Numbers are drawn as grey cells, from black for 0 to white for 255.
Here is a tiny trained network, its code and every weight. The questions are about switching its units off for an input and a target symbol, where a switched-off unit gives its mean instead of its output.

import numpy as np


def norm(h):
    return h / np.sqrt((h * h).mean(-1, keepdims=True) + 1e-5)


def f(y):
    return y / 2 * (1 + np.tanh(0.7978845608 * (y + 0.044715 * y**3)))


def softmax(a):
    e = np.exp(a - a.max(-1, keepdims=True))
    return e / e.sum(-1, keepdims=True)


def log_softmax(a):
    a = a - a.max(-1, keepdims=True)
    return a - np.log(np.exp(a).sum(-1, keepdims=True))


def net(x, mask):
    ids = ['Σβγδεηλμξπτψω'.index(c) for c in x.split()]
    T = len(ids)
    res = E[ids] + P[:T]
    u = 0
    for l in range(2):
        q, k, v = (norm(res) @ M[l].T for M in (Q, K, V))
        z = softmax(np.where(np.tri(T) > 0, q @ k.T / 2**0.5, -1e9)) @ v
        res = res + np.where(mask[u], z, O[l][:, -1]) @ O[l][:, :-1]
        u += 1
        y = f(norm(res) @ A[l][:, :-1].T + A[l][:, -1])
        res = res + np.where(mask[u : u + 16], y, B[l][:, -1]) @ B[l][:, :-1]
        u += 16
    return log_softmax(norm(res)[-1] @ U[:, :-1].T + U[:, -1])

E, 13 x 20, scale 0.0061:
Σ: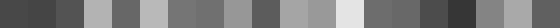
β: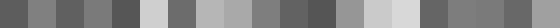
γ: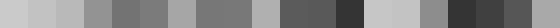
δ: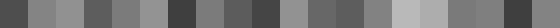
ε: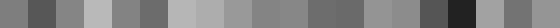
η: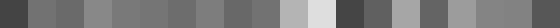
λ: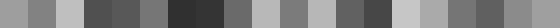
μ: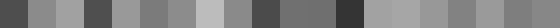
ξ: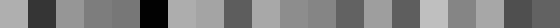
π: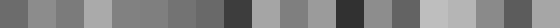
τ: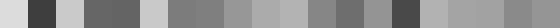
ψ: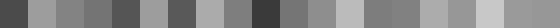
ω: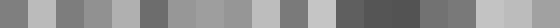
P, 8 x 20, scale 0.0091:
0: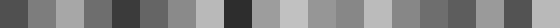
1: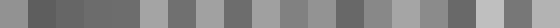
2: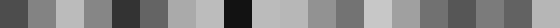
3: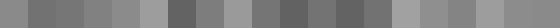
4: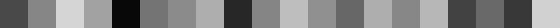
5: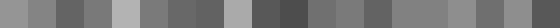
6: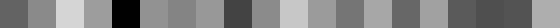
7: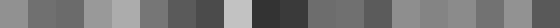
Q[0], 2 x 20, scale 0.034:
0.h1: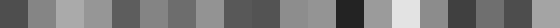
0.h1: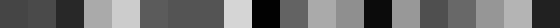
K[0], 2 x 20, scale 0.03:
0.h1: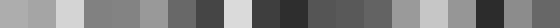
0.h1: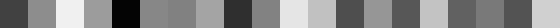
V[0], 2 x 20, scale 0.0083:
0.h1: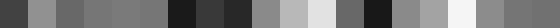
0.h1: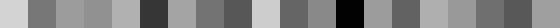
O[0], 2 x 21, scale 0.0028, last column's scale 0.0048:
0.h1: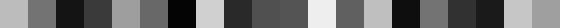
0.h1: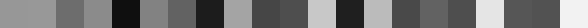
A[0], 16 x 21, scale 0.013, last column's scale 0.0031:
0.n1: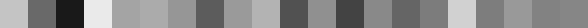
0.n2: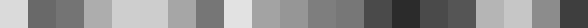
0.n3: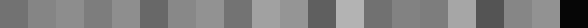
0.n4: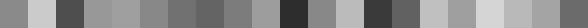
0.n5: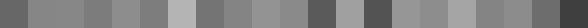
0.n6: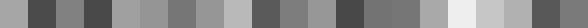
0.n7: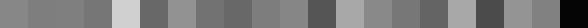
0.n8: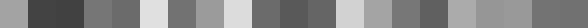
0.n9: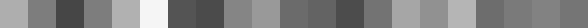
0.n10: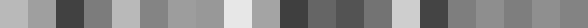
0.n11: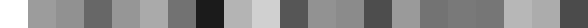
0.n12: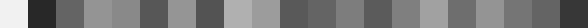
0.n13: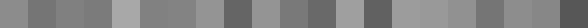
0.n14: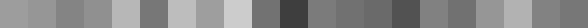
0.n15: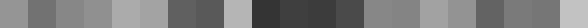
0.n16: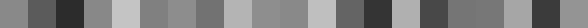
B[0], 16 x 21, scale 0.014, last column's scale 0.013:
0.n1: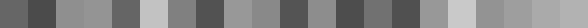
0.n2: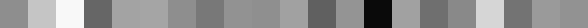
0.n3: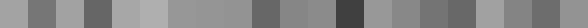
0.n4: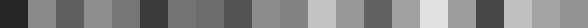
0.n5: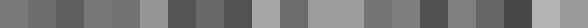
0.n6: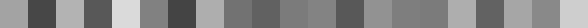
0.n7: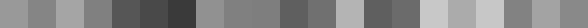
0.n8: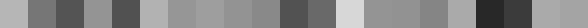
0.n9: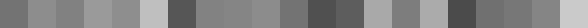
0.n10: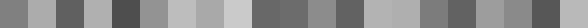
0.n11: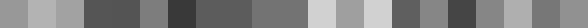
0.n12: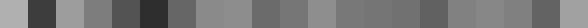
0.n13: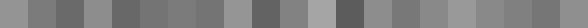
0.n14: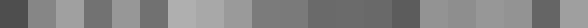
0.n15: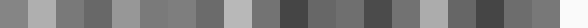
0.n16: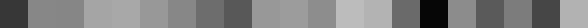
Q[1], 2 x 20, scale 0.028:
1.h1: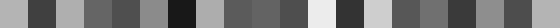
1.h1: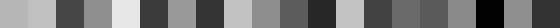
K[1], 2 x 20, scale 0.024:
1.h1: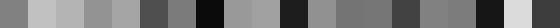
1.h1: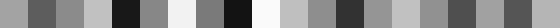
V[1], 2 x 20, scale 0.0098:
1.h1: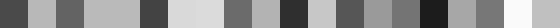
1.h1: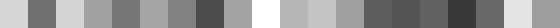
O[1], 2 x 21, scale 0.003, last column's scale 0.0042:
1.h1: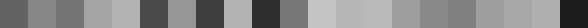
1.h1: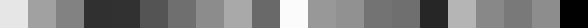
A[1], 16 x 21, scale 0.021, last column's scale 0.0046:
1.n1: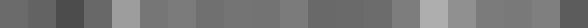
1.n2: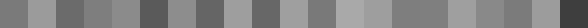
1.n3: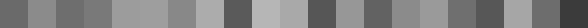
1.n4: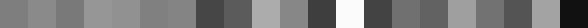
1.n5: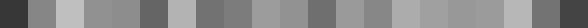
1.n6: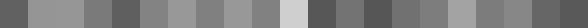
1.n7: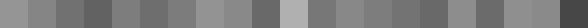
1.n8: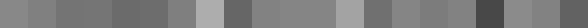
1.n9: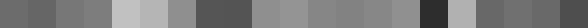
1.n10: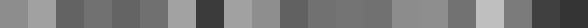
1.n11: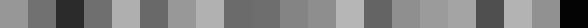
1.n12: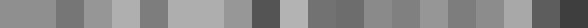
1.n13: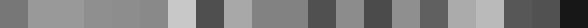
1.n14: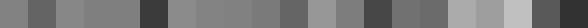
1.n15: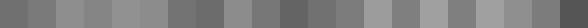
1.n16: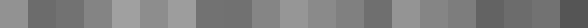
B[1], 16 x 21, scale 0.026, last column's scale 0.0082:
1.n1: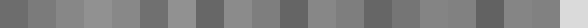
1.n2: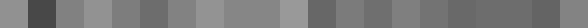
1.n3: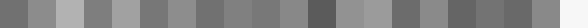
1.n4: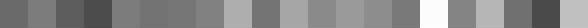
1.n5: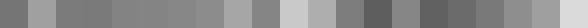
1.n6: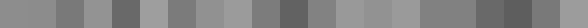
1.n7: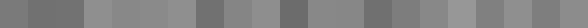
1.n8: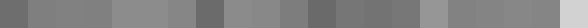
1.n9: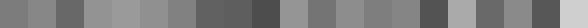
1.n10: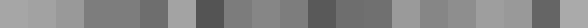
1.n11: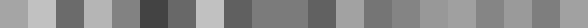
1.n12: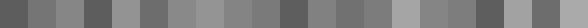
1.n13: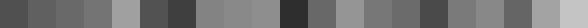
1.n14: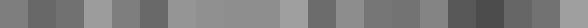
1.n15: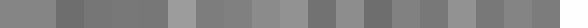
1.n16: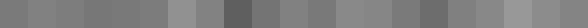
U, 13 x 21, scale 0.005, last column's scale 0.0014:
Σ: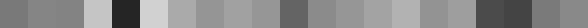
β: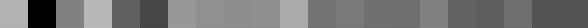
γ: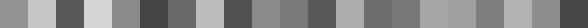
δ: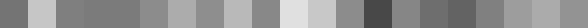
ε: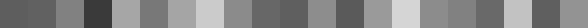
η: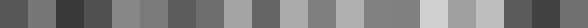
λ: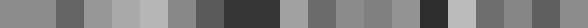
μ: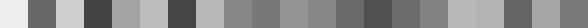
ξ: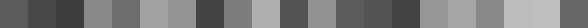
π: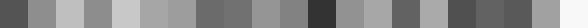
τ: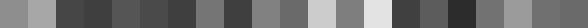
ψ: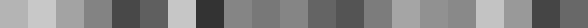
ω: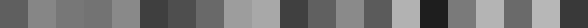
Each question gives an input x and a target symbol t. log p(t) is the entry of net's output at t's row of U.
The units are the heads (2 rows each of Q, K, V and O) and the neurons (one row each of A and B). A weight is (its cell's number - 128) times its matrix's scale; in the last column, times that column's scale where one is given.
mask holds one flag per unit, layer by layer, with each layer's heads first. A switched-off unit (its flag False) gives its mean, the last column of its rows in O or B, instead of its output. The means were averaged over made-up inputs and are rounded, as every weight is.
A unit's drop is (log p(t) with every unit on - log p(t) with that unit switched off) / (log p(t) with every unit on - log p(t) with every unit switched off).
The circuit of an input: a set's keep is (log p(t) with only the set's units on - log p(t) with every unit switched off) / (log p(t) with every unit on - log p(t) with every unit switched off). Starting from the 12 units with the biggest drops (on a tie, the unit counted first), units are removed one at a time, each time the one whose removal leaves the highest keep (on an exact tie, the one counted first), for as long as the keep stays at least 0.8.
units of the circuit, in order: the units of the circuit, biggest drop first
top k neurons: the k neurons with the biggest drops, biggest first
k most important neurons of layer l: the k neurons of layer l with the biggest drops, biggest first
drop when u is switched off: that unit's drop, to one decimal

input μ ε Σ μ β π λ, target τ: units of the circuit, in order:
[0.h1, 0.n15]
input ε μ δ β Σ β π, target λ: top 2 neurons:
[0.n3, 0.n5]
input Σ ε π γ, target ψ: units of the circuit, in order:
[1.n10, 0.h1]
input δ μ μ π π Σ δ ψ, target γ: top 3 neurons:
[1.n11, 0.n4, 0.n8]
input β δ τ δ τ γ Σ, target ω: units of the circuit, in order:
[0.h1, 1.n13]
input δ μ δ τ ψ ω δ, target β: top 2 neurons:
[0.n16, 1.n2]
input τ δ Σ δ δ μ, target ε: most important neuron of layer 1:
[1.n12]
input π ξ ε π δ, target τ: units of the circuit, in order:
[0.h1, 0.n15]
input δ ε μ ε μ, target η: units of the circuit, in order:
[0.h1, 1.n4, 0.n5]
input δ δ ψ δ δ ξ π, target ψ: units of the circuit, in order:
[0.h1, 0.n6, 1.n10]
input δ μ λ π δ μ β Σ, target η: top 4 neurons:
[1.n4, 0.n8, 0.n16, 0.n2]
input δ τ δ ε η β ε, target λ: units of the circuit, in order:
[0.h1, 0.n5, 1.n9]
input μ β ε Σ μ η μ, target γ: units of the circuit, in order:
[0.h1, 1.n11, 0.n9]
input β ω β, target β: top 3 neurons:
[1.n2, 0.n16, 0.n15]
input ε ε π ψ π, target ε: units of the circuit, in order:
[0.n3, 0.h1, 1.n12]
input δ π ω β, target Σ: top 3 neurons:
[0.n10, 0.n5, 0.n8]
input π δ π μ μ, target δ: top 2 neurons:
[0.n15, 1.n5]
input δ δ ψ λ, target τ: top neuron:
[0.n11]
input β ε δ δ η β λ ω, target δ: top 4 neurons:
[0.n4, 1.n5, 0.n2, 0.n11]
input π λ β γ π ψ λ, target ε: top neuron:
[0.n3]
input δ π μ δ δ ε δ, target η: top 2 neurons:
[1.n4, 0.n5]
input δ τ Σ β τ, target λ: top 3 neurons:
[0.n3, 0.n5, 1.n9]
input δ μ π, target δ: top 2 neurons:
[0.n15, 1.n5]
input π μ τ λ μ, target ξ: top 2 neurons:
[1.n7, 0.n9]
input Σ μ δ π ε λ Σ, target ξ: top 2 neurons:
[0.n11, 1.n7]
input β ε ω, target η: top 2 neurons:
[1.n4, 0.n5]
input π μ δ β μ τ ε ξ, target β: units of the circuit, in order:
[0.n12]
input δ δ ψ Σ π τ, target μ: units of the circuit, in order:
[0.n2, 0.n6]
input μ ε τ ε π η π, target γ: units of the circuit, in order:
[0.h1, 1.n11, 0.n9]
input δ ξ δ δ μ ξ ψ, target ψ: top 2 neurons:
[0.n6, 1.n10]
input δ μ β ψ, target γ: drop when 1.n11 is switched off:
0.8
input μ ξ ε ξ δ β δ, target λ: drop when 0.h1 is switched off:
1.2
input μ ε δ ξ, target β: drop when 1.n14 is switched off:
0.4
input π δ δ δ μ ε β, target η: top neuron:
[1.n4]
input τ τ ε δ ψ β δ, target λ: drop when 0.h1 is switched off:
1.4
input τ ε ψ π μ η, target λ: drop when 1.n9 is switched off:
0.3
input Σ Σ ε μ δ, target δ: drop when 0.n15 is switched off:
1.3
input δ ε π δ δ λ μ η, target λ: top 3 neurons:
[0.n16, 1.n9, 0.n6]
